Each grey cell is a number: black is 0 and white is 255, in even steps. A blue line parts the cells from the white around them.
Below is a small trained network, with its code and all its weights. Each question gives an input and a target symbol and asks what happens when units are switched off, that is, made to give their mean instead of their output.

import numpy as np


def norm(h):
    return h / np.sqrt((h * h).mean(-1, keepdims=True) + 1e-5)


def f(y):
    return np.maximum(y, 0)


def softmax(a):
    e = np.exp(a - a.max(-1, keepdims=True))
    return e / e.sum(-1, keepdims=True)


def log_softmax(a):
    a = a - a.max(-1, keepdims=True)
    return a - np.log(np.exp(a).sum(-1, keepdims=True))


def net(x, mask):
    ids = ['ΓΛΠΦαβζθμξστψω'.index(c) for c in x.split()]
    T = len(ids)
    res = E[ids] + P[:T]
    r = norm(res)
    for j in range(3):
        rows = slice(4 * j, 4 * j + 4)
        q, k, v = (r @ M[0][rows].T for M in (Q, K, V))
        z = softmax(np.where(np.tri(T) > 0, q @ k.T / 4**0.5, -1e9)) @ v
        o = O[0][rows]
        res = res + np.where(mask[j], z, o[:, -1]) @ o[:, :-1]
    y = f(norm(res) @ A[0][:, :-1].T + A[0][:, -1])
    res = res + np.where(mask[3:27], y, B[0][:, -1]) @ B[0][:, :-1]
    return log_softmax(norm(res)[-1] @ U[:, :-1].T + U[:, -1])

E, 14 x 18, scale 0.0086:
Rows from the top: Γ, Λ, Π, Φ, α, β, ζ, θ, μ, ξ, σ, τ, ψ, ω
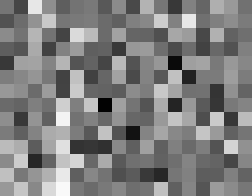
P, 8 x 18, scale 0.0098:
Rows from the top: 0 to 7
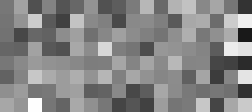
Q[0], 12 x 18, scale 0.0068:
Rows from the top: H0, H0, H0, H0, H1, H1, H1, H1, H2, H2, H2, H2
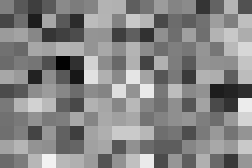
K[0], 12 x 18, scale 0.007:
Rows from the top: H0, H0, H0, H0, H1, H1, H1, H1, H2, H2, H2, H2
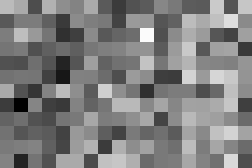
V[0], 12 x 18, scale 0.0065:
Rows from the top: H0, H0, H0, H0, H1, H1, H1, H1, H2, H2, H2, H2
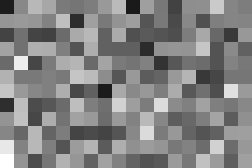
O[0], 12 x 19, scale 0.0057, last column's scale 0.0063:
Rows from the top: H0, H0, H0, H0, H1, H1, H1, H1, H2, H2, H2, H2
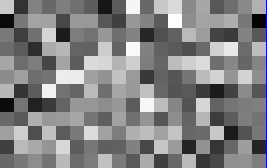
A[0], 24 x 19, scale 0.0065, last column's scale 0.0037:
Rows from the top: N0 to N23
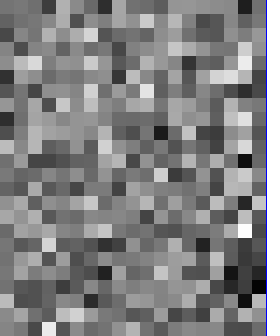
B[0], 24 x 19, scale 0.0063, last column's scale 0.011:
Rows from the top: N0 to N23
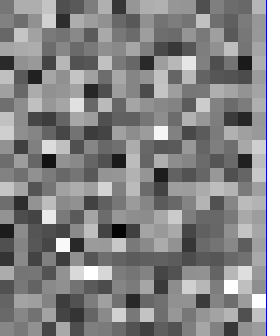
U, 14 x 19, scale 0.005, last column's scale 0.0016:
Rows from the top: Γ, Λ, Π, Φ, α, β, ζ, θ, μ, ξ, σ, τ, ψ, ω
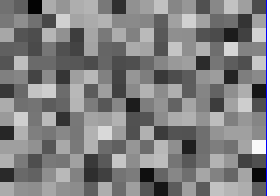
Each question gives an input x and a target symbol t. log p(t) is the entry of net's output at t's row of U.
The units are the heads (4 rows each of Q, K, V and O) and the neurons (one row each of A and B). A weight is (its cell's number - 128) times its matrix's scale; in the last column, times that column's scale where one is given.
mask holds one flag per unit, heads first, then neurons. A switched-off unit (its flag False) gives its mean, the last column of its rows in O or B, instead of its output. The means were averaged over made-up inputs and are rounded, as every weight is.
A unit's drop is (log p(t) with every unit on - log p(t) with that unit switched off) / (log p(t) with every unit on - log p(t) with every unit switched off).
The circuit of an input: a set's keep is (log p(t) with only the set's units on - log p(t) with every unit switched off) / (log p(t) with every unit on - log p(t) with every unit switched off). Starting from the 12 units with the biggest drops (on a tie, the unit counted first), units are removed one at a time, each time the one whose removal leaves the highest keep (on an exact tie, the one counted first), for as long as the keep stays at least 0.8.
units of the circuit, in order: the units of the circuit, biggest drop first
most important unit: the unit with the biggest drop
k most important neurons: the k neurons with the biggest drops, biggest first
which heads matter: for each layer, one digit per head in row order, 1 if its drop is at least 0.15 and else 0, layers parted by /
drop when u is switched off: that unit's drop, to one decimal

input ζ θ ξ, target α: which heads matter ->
000
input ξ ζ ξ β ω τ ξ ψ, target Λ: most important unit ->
H0
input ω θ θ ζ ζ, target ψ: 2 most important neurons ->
(N23; N6)
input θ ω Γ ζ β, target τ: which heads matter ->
110
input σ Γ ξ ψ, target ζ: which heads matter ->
111
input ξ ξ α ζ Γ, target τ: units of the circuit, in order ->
(H1; N6)
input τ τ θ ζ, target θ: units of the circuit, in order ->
(H0; H2; N9)
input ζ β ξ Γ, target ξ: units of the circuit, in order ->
(H0; H1)
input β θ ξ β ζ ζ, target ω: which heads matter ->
000
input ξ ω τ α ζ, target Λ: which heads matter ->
010
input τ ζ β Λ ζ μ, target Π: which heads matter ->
100
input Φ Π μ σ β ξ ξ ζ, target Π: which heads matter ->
100
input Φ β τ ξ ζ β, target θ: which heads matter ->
101
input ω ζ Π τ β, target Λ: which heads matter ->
010
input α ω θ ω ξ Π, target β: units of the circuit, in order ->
(H0; H1; N8)
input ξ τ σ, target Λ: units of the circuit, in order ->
(H1)
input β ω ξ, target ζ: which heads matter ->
100
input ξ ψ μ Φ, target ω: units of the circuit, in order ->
(N13; N10)
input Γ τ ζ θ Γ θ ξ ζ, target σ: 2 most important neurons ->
(N17; N19)
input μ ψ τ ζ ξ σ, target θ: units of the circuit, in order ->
(H0; H2; N9)
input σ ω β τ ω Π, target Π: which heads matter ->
100
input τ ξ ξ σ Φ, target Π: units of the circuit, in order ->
(H1)
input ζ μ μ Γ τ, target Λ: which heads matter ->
010
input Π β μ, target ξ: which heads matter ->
011
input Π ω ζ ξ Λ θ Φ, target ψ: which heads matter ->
110
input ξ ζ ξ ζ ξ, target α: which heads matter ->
010
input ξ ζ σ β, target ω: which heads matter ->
100
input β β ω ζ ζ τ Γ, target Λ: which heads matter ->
010
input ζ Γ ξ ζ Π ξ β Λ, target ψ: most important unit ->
H2
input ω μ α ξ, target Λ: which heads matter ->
100
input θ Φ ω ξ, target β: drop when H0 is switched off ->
0.4
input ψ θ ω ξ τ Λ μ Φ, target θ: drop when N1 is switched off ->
0.0
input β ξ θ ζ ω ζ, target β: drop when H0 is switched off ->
0.6
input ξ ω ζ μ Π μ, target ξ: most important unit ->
H0
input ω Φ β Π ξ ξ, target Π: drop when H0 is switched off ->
0.6
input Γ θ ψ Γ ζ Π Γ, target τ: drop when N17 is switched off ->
0.0
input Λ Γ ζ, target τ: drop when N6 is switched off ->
0.1
